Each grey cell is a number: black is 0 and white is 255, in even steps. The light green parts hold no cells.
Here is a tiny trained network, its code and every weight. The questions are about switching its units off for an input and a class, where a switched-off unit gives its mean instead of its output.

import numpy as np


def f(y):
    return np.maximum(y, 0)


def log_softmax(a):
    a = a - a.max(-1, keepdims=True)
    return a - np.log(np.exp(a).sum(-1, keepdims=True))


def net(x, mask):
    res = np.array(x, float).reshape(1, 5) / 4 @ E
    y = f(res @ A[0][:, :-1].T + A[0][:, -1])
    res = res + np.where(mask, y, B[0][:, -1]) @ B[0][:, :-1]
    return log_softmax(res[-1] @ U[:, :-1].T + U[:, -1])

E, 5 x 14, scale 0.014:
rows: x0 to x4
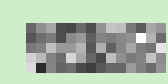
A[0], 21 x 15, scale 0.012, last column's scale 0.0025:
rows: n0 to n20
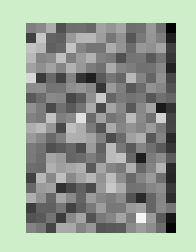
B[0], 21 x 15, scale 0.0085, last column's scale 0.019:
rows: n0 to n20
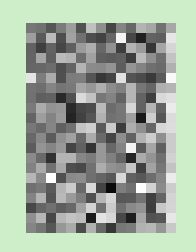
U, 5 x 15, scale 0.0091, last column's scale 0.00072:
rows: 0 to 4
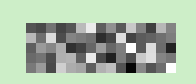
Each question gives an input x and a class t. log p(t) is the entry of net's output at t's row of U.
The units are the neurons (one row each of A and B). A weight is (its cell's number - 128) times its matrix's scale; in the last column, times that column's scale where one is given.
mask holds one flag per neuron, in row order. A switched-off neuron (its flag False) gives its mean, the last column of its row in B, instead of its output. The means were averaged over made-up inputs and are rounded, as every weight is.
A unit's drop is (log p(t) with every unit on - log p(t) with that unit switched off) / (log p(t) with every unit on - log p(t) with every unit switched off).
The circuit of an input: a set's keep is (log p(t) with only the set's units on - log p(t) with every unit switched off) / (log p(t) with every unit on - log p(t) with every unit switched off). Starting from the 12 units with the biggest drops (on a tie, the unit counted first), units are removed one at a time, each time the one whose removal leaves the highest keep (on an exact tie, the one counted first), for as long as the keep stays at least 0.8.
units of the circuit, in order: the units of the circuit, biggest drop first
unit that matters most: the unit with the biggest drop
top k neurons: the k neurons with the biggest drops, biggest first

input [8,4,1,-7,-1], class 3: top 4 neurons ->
n16, n0, n10, n2
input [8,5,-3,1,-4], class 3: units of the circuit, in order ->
n16
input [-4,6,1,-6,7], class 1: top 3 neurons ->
n5, n10, n2
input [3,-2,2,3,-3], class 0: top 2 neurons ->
n5, n19
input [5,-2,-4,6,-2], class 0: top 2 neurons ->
n10, n2
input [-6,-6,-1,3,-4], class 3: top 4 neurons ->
n19, n20, n3, n11
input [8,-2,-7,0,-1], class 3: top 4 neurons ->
n16, n13, n0, n9
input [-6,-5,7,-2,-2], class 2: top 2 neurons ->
n9, n14
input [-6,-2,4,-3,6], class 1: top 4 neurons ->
n5, n16, n13, n0
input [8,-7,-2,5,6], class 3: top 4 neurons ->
n16, n13, n19, n0
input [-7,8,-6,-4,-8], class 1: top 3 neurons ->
n1, n15, n17
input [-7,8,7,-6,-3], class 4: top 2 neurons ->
n19, n8
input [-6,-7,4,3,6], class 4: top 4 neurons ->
n17, n15, n1, n3
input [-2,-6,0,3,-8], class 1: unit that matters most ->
n15
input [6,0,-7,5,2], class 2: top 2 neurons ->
n8, n12
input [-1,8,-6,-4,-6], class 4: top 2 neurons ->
n19, n5
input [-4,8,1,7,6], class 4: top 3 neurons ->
n19, n7, n18
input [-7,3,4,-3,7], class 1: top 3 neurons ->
n5, n16, n13
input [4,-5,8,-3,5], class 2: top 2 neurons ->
n9, n14
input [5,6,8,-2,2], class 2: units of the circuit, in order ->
n9
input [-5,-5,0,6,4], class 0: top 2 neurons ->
n19, n2
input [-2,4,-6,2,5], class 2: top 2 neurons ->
n8, n12
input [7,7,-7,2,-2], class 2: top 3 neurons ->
n8, n12, n13
